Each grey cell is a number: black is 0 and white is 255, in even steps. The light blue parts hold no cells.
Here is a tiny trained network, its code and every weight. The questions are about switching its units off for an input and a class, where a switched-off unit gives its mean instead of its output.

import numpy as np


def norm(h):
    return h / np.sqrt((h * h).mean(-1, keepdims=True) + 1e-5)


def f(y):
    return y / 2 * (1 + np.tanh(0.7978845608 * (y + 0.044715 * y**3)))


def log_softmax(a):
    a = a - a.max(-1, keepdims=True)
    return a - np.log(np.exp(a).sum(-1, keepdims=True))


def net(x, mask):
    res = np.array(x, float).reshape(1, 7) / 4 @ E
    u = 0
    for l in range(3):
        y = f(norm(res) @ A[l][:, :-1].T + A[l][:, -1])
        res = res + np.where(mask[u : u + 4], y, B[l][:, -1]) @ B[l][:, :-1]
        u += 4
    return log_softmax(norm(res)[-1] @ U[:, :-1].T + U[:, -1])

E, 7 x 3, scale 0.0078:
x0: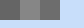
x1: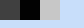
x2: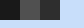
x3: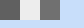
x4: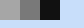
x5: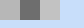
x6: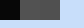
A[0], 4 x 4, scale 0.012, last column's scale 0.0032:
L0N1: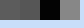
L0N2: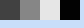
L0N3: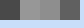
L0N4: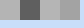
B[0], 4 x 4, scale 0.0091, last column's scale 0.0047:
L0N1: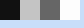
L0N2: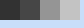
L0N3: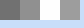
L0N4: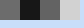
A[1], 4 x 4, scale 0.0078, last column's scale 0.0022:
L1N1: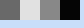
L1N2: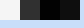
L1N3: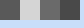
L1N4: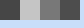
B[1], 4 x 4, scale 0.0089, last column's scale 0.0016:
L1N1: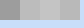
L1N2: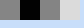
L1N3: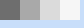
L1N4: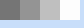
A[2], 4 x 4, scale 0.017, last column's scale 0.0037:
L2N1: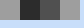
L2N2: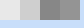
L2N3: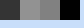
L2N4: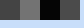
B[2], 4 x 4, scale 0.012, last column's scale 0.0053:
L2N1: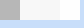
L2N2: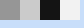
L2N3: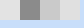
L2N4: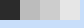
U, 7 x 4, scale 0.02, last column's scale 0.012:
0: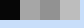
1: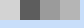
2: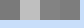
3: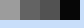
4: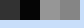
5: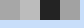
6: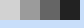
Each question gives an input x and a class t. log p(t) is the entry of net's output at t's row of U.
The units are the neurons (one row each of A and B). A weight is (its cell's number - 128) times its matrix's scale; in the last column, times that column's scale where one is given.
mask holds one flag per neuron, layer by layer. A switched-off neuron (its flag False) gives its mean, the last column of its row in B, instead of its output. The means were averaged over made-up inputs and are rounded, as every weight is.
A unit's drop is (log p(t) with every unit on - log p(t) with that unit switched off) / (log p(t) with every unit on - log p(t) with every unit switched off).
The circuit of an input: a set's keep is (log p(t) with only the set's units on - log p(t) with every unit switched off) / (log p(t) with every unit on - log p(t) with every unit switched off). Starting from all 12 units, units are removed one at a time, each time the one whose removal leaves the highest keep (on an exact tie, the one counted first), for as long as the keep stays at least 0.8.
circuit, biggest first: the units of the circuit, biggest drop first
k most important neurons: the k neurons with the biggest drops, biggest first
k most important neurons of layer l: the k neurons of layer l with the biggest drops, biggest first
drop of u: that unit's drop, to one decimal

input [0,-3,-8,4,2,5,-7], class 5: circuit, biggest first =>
[L2N2]
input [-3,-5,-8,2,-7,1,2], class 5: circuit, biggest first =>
[L2N2; L2N1; L2N4]
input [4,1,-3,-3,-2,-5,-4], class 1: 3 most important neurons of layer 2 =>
[L2N1; L2N4; L2N2]
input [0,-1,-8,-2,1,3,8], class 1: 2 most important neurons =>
[L2N1; L0N1]
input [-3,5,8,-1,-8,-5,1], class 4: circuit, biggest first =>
[L2N1; L2N2]
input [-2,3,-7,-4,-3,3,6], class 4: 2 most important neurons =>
[L0N2; L2N3]
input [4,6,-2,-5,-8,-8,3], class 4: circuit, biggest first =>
[L2N4; L2N1]
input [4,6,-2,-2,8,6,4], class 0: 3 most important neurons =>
[L2N4; L0N1; L2N3]
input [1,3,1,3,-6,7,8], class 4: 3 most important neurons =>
[L2N1; L2N4; L0N1]
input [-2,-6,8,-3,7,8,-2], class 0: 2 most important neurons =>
[L2N4; L0N1]
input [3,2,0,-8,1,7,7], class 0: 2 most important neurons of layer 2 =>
[L2N1; L2N3]
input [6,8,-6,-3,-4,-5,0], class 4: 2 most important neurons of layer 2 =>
[L2N4; L2N3]
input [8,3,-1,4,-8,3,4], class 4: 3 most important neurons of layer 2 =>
[L2N1; L2N4; L2N2]
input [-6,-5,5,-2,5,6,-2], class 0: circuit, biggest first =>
[L2N4]
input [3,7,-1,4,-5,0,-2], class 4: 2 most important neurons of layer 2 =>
[L2N1; L2N4]
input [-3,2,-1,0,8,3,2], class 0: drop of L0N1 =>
0.3
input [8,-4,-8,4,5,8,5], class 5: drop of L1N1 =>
0.0
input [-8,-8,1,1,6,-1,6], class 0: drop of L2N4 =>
0.3
